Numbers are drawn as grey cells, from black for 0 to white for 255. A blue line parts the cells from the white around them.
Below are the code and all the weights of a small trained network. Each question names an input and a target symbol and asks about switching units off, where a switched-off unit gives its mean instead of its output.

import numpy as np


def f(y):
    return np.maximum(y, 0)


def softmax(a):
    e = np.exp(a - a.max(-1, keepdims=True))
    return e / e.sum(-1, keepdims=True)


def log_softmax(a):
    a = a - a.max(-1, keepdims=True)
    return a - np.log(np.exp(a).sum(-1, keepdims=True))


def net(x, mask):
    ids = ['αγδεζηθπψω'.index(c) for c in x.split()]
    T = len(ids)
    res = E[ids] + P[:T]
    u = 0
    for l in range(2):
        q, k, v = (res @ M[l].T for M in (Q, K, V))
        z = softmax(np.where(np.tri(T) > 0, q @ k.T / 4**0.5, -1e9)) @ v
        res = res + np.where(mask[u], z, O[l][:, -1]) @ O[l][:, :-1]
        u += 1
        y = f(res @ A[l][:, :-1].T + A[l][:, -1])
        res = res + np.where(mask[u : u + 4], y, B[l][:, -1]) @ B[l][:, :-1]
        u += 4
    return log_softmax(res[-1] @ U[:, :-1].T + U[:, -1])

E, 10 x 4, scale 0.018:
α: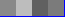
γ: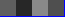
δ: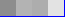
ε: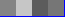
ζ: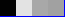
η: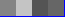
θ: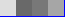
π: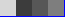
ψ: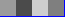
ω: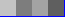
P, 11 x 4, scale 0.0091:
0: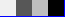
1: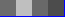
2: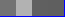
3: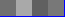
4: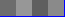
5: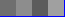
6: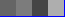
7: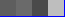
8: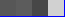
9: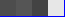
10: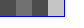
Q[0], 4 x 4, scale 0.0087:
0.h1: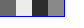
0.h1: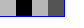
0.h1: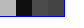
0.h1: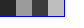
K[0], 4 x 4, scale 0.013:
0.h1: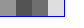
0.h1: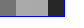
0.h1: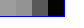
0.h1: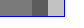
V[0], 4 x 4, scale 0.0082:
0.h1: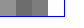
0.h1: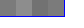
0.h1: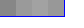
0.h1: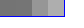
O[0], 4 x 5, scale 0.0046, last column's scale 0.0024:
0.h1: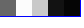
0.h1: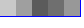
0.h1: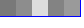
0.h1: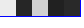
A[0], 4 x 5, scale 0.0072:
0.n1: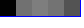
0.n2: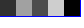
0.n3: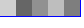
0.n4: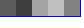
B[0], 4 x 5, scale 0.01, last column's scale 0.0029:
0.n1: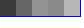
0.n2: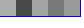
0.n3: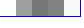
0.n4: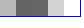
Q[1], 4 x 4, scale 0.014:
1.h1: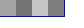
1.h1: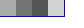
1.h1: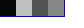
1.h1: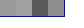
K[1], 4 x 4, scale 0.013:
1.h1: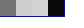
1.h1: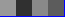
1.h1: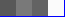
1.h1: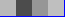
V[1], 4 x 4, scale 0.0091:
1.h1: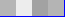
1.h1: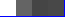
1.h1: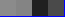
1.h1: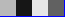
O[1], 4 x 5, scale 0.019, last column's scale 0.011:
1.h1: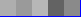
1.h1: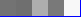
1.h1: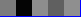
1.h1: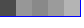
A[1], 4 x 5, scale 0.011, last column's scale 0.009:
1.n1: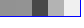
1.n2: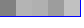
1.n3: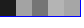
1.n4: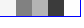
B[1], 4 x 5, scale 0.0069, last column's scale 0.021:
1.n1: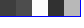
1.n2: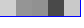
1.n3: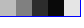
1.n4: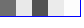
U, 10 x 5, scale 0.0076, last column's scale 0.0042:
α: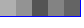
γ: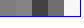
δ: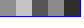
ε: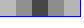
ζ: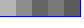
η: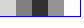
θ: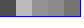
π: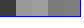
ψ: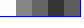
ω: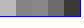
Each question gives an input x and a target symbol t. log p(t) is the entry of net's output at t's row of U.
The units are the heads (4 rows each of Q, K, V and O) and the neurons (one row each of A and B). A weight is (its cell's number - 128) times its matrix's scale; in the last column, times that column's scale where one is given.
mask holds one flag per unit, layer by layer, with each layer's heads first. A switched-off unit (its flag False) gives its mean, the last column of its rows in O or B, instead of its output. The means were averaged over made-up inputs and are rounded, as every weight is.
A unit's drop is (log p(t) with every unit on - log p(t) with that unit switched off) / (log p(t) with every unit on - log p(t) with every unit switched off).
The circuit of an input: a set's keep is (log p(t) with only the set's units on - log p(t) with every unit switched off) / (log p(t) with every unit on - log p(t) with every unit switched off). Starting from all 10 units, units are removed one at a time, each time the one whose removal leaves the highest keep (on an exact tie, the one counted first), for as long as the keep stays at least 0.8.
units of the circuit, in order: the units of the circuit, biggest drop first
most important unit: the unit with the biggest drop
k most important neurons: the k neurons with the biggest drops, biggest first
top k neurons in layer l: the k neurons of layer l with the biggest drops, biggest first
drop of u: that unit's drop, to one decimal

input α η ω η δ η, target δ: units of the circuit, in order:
1.n4; 1.h1
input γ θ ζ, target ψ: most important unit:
0.n1
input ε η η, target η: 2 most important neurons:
1.n4; 1.n1
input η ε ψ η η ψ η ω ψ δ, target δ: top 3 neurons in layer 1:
1.n4; 1.n3; 1.n1
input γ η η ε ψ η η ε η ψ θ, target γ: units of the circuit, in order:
1.h1; 1.n3
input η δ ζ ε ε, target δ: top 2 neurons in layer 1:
1.n4; 1.n3
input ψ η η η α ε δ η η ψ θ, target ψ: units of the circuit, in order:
1.h1; 1.n3; 1.n2; 1.n4
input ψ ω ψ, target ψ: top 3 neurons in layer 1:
1.n3; 1.n2; 1.n4
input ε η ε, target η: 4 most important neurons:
1.n4; 1.n1; 0.n3; 0.n4
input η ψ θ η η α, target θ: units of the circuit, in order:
1.h1; 1.n3
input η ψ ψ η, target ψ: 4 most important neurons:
1.n4; 1.n3; 1.n2; 0.n4
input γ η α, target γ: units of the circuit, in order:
0.h1; 1.n3; 1.h1
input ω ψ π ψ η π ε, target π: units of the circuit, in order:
1.h1; 0.n3
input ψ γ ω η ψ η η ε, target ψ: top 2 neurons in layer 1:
1.n3; 1.n4
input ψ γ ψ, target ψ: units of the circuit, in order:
1.n3; 1.h1; 1.n2; 1.n4
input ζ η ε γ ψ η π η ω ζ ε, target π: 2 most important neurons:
0.n3; 1.n3
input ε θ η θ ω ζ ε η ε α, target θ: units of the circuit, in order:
1.h1; 1.n3; 0.h1; 0.n3
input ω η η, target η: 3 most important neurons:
0.n4; 0.n3; 1.n1
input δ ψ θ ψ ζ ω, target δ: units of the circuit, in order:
1.h1; 1.n4; 0.h1; 0.n3
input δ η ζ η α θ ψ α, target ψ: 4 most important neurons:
0.n4; 1.n2; 1.n4; 1.n3
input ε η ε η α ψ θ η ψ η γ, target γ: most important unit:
1.h1
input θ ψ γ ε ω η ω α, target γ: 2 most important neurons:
0.n4; 0.n3
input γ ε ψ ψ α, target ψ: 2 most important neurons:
1.n4; 1.n3
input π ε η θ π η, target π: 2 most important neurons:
1.n3; 0.n3
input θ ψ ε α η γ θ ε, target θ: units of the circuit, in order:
1.h1; 1.n3; 0.n3
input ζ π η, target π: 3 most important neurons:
1.n3; 0.n3; 1.n2
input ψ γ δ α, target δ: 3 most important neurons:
1.n4; 1.n3; 0.n4
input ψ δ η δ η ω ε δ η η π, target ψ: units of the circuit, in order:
1.n3; 1.h1; 1.n4; 1.n2
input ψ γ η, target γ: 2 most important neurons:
1.n3; 0.n3
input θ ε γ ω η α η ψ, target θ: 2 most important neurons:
0.n3; 1.n3
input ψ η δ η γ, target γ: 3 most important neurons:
1.n3; 0.n3; 0.n1
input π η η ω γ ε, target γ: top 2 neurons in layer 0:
0.n4; 0.n3
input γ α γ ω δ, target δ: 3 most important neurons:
1.n4; 0.n4; 1.n3
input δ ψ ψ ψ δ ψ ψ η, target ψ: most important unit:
1.h1
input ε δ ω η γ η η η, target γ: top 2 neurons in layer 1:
1.n3; 1.n2
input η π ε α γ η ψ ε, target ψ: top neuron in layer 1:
1.n4
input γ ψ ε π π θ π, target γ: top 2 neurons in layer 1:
1.n3; 1.n1
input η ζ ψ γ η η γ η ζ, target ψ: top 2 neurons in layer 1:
1.n3; 1.n4
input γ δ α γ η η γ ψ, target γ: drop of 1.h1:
1.2
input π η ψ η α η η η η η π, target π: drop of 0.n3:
0.2
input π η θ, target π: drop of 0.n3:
0.1
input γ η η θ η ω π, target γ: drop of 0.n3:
-0.1
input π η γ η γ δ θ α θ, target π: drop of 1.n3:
0.3
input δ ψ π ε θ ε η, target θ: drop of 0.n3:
0.3
